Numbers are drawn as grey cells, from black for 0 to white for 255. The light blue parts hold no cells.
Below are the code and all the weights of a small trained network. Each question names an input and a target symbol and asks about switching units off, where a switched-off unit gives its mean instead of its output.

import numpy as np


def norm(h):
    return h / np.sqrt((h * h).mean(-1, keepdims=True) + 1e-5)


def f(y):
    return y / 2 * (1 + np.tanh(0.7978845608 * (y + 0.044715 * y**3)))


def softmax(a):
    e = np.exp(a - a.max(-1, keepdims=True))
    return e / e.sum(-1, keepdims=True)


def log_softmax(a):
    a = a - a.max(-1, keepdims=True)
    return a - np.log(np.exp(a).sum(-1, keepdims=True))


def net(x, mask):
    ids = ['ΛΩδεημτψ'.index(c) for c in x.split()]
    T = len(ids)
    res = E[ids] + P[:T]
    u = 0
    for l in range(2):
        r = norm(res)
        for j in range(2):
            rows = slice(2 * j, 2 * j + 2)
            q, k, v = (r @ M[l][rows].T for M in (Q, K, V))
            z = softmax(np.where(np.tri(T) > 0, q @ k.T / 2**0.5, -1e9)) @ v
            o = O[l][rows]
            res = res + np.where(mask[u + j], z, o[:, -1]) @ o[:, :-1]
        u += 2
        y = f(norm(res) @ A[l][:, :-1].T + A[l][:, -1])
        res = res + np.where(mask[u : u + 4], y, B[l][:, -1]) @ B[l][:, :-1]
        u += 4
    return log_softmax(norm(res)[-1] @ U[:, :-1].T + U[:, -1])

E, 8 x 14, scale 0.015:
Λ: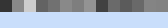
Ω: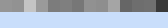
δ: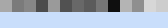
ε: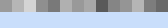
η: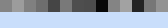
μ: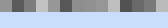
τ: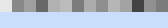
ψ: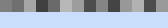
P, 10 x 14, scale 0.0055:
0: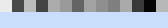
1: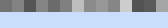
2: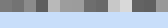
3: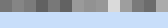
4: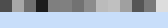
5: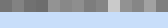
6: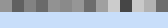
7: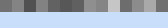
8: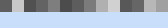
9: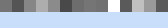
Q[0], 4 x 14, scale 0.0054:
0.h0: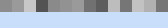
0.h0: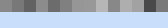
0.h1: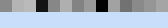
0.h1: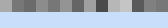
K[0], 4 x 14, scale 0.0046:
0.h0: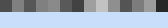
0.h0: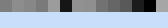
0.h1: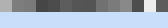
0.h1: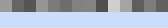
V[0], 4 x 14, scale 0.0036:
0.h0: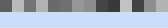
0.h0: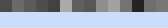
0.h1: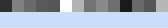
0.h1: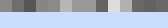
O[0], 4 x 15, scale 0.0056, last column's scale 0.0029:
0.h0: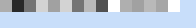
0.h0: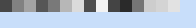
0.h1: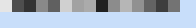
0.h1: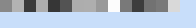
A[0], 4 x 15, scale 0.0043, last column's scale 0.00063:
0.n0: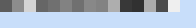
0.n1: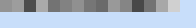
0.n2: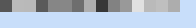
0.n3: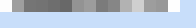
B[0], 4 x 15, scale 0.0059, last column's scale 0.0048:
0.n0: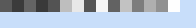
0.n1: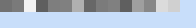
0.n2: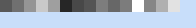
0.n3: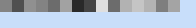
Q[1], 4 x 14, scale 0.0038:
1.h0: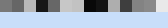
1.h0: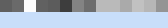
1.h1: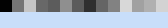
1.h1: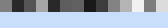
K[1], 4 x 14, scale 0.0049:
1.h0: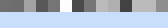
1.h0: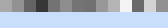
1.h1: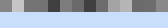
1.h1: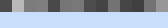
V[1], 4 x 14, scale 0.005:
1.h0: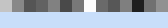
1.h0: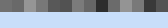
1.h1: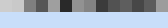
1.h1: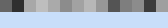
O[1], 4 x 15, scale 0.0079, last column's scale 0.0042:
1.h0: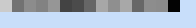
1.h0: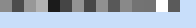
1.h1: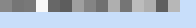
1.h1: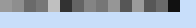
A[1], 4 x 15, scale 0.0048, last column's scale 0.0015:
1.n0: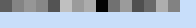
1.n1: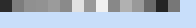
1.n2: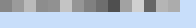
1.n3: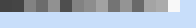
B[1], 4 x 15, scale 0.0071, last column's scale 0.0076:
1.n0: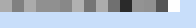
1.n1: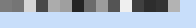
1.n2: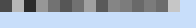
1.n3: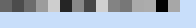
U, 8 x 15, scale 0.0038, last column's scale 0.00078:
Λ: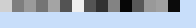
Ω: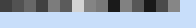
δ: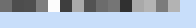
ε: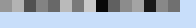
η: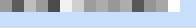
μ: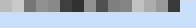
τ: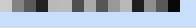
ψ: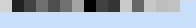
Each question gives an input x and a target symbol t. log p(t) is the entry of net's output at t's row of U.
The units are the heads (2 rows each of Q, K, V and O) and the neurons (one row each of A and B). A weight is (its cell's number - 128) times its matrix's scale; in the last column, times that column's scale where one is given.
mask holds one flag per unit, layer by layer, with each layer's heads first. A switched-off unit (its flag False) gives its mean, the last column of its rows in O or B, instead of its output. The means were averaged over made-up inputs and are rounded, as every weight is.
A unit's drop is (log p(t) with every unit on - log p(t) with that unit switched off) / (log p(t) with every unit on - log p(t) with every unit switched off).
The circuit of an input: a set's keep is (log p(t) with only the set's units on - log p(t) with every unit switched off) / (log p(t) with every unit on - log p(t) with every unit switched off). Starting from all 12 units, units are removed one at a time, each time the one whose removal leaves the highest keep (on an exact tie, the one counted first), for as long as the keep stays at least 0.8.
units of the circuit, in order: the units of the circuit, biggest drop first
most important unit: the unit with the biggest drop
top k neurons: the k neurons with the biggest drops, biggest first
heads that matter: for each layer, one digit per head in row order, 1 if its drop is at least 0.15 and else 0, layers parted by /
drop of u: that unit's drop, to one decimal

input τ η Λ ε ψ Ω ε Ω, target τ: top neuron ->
[1.n1]
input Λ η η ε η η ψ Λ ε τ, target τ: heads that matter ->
00 / 01
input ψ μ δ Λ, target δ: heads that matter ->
01 / 01
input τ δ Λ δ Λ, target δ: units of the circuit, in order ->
[0.n2 1.n3]
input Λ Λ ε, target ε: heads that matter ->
00 / 01
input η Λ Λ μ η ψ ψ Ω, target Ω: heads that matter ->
10 / 01
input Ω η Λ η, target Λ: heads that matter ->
00 / 00
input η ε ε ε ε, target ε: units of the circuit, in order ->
[0.h0 1.n2]
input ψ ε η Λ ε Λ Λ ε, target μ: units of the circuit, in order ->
[0.n2 1.n2]
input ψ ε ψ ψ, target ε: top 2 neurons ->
[0.n0 1.n2]
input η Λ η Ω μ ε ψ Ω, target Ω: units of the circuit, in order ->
[0.h0 1.h1]
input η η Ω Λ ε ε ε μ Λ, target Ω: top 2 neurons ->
[0.n0 1.n1]
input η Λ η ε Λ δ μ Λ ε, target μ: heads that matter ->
00 / 00
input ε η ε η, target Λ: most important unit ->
1.n0
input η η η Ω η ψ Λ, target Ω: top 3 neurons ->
[1.n1 0.n0 0.n1]
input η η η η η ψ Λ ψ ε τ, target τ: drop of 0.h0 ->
0.2
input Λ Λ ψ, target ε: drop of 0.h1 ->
0.2
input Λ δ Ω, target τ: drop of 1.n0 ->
0.1
